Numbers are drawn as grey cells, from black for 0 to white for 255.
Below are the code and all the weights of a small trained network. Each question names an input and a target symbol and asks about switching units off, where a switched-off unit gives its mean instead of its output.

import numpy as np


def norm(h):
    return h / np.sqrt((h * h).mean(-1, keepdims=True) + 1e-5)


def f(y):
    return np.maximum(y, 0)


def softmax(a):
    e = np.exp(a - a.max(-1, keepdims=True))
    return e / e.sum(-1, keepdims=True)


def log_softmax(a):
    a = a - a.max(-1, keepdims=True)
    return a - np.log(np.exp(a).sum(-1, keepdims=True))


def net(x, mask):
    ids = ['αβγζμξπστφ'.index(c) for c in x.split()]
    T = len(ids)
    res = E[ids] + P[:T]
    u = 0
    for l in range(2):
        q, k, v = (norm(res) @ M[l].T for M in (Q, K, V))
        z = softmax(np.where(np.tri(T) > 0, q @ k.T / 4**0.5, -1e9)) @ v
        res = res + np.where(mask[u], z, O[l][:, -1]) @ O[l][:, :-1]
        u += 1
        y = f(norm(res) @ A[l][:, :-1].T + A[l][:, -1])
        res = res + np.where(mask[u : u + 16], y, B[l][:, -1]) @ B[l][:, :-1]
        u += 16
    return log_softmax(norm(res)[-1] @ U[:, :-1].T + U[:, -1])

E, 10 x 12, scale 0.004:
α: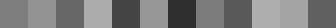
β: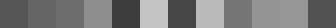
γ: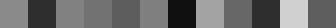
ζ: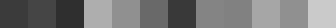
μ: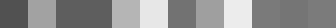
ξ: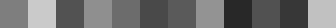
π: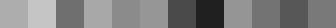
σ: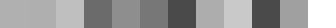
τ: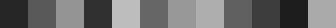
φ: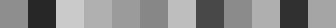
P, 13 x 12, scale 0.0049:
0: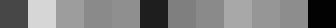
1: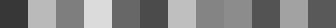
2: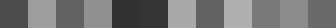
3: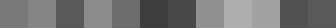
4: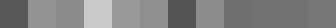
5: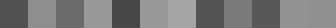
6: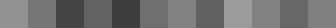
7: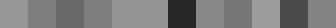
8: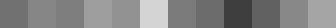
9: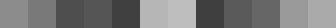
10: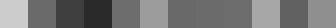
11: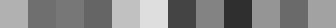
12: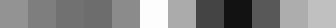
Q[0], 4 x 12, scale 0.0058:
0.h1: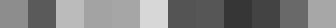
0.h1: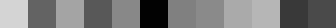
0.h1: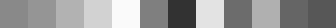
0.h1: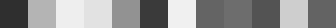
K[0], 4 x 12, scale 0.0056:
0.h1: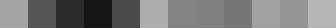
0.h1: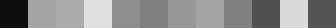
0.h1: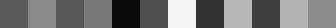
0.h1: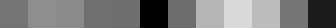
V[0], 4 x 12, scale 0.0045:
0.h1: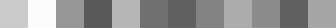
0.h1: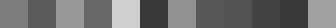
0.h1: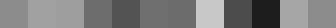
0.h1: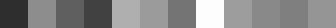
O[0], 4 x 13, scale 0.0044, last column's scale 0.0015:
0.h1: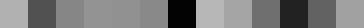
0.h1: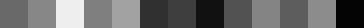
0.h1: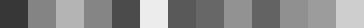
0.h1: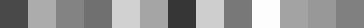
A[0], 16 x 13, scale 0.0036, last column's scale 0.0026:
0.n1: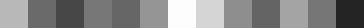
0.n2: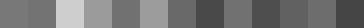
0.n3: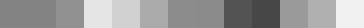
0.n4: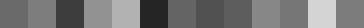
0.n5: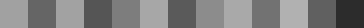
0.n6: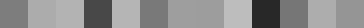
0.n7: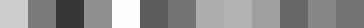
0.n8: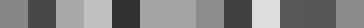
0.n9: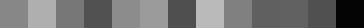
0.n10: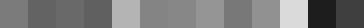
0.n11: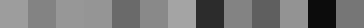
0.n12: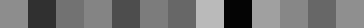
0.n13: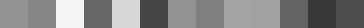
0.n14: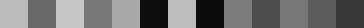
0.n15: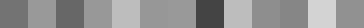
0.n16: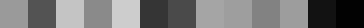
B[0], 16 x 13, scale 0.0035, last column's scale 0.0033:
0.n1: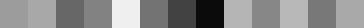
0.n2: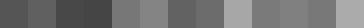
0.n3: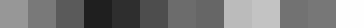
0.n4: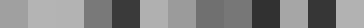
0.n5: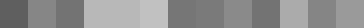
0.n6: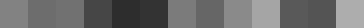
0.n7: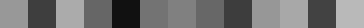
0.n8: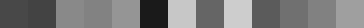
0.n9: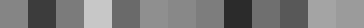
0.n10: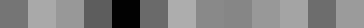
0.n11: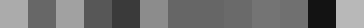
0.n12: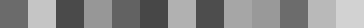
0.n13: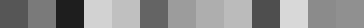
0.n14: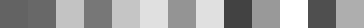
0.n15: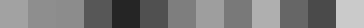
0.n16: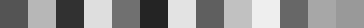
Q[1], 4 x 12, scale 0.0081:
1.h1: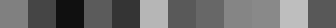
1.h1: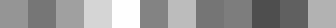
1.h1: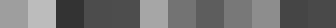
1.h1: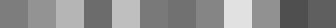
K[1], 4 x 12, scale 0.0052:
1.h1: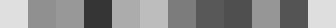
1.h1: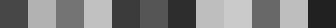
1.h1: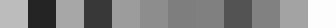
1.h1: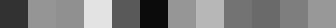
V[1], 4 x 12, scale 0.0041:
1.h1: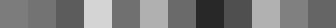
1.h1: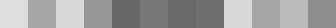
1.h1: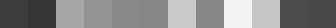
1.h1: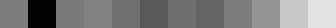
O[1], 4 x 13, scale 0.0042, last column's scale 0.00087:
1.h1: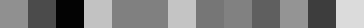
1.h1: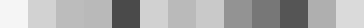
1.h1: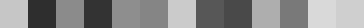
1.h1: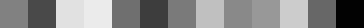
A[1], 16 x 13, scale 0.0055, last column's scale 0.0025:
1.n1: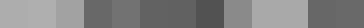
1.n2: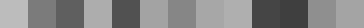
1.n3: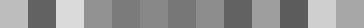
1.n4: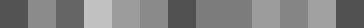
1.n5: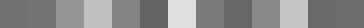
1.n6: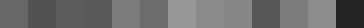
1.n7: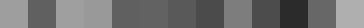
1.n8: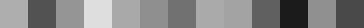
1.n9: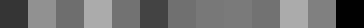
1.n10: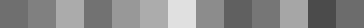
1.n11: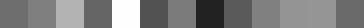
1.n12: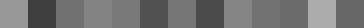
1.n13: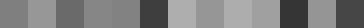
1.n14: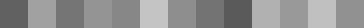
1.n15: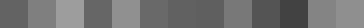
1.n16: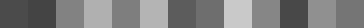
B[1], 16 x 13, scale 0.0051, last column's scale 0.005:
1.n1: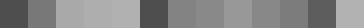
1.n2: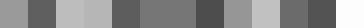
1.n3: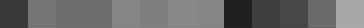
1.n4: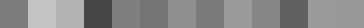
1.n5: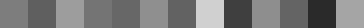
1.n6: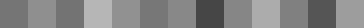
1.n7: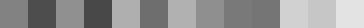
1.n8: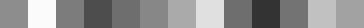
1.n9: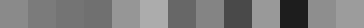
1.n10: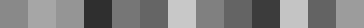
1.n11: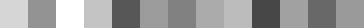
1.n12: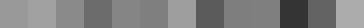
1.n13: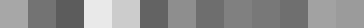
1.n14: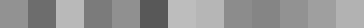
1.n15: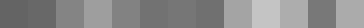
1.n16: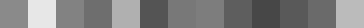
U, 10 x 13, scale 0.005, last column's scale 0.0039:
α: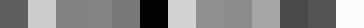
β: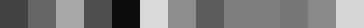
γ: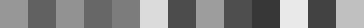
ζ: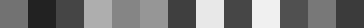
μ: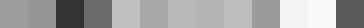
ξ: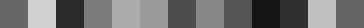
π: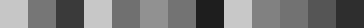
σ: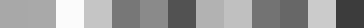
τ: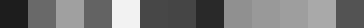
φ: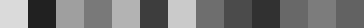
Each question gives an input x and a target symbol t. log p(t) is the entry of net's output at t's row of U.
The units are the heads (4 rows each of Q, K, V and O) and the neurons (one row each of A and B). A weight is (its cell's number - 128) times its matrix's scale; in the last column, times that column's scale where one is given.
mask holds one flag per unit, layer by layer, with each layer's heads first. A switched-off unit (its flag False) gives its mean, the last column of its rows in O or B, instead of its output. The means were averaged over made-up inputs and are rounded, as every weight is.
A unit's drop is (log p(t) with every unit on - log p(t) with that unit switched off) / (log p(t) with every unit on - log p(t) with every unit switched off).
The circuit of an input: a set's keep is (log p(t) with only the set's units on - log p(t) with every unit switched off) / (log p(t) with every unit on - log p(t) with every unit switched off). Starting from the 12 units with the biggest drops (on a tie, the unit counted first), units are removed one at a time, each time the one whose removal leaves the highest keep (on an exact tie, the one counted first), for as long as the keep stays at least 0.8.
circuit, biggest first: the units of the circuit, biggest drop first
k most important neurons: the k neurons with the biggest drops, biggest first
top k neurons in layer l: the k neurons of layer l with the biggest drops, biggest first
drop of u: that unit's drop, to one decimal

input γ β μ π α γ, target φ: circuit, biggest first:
(0.h1)
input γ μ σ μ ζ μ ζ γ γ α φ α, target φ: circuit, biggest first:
(1.h1, 0.n8)
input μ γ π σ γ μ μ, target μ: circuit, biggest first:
(0.h1, 1.n14, 1.n2)
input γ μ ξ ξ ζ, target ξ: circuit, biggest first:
(1.n16, 1.n9)
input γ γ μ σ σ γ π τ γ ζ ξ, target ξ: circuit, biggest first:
(1.h1, 1.n2, 0.n3)
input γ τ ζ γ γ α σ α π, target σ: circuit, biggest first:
(0.h1, 1.h1)
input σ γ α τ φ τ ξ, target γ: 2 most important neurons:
(0.n14, 0.n4)
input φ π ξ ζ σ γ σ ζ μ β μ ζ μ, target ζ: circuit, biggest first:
(0.h1, 1.n7)
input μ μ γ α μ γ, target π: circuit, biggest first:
(1.n7, 0.n1, 0.h1)
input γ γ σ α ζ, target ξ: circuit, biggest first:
(0.h1, 1.n16)
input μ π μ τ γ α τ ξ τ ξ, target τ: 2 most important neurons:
(1.n15, 1.n7)
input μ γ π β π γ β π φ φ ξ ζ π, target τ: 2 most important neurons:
(1.n7, 1.n1)
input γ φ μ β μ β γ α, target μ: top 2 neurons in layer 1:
(1.n2, 1.n14)
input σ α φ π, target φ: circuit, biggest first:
(1.h1)
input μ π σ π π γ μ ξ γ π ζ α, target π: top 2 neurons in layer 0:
(0.n12, 0.n4)
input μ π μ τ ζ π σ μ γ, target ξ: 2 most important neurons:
(1.n16, 1.n8)
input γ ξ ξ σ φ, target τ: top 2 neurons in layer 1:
(1.n7, 1.n15)
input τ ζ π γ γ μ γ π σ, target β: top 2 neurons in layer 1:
(1.n3, 1.n16)
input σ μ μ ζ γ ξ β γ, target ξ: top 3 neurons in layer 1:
(1.n16, 1.n9, 1.n2)
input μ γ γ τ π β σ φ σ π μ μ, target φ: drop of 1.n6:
0.0
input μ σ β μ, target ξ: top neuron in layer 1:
(1.n16)
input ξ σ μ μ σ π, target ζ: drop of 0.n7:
0.3
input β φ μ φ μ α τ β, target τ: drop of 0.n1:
0.2
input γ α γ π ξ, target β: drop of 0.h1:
0.5
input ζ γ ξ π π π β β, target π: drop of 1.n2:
0.2
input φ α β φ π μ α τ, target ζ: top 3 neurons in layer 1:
(1.n7, 1.n16, 1.n10)
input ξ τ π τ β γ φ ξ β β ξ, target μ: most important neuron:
(1.n14)
